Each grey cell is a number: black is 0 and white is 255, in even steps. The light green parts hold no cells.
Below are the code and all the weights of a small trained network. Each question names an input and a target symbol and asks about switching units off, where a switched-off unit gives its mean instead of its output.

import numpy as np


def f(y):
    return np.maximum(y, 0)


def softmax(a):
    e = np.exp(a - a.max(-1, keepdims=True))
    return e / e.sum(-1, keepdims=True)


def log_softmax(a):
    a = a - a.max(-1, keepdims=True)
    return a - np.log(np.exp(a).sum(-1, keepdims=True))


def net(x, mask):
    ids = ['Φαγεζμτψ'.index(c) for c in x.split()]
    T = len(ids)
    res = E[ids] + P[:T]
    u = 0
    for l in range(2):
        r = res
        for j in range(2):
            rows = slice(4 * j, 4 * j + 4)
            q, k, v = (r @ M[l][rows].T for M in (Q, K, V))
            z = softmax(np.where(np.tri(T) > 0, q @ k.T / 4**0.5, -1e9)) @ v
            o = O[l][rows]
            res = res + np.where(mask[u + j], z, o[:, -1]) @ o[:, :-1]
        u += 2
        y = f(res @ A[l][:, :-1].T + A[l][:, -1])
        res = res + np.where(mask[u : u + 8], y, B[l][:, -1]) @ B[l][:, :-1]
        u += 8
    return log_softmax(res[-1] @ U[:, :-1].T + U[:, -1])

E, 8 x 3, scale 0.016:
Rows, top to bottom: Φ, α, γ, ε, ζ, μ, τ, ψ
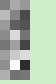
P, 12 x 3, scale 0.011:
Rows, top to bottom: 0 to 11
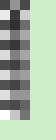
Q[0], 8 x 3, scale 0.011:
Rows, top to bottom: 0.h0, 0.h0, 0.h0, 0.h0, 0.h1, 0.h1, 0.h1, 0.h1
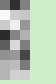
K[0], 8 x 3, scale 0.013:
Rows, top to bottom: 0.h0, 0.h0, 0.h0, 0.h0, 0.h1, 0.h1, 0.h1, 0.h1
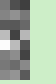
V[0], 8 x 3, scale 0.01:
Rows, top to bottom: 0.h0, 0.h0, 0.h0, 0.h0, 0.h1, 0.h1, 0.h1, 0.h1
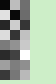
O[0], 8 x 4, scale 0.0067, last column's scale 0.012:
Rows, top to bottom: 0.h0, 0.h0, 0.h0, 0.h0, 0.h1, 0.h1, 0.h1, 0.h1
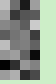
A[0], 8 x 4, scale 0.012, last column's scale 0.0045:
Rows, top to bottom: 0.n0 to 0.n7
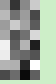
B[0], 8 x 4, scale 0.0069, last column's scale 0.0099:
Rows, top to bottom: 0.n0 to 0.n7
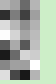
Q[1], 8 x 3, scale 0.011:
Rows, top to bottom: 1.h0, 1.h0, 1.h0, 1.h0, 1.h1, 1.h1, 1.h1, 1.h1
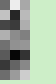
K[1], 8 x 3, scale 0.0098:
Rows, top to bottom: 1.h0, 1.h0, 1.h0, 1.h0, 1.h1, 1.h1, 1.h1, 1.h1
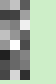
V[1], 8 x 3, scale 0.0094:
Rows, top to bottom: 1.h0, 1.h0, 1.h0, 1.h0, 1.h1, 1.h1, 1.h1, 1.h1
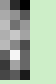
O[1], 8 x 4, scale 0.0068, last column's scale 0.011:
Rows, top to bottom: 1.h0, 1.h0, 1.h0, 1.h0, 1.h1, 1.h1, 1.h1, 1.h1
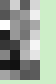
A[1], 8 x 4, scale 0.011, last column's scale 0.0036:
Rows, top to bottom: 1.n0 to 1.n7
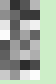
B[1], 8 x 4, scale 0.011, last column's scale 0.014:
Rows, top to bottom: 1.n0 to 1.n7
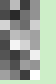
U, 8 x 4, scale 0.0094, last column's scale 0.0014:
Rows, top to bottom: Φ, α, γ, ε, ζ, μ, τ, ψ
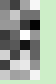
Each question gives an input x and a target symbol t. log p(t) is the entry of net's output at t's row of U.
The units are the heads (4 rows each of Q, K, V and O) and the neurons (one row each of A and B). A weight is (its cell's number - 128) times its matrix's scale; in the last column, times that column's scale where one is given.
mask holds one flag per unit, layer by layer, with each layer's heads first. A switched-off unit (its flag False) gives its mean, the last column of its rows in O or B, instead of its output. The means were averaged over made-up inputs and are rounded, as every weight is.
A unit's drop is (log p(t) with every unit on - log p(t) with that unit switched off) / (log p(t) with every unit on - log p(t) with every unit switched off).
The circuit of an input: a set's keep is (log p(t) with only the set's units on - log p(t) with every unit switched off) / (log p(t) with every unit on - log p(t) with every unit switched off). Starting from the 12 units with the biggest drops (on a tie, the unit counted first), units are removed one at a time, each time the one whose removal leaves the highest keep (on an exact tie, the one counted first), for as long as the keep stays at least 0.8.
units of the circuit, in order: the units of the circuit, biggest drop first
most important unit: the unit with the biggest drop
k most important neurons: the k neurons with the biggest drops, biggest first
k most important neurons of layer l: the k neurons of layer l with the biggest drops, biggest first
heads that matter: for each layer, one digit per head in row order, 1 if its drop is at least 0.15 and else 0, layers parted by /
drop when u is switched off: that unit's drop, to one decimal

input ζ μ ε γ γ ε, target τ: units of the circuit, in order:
[0.n7, 1.h0, 0.h0, 1.n4]
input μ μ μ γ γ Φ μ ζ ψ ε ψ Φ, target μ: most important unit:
0.h0
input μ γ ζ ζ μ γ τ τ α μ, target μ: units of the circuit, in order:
[1.n2, 1.h1]
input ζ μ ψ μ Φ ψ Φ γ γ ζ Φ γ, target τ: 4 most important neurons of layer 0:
[0.n7, 0.n5, 0.n1, 0.n4]
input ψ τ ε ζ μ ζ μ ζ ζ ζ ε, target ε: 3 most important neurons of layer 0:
[0.n3, 0.n7, 0.n2]
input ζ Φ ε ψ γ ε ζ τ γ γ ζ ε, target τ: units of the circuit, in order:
[0.n7, 1.h0, 0.n5, 1.n4]
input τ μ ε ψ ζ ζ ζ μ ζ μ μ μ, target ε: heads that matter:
10 / 11
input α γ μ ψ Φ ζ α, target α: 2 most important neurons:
[1.n3, 1.n5]
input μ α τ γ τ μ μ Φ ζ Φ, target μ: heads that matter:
11 / 11
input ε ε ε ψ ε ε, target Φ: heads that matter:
10 / 11
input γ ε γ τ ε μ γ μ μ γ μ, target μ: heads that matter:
10 / 10
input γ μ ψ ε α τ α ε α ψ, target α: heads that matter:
01 / 11
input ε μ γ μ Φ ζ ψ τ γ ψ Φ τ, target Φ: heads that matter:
11 / 11
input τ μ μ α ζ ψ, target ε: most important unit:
0.n5
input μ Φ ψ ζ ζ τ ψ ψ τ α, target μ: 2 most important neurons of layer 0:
[0.n5, 0.n2]
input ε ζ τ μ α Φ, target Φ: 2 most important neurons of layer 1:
[1.n5, 1.n4]
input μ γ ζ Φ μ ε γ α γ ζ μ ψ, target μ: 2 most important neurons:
[0.n2, 0.n5]
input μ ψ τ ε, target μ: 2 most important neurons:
[0.n2, 1.n2]
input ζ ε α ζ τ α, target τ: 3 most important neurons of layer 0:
[0.n7, 0.n5, 0.n4]
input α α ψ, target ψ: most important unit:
1.h0
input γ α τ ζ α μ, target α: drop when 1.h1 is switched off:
0.2
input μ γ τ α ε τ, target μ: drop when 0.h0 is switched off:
0.3
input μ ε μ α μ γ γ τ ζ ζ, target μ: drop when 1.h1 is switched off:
0.2
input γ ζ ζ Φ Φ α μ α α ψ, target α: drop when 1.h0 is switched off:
0.3
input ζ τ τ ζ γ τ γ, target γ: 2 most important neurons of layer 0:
[0.n6, 0.n4]
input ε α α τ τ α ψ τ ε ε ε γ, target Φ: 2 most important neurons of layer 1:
[1.n5, 1.n4]
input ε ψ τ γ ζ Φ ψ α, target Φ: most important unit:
0.n5
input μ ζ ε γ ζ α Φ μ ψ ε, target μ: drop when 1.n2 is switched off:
0.3
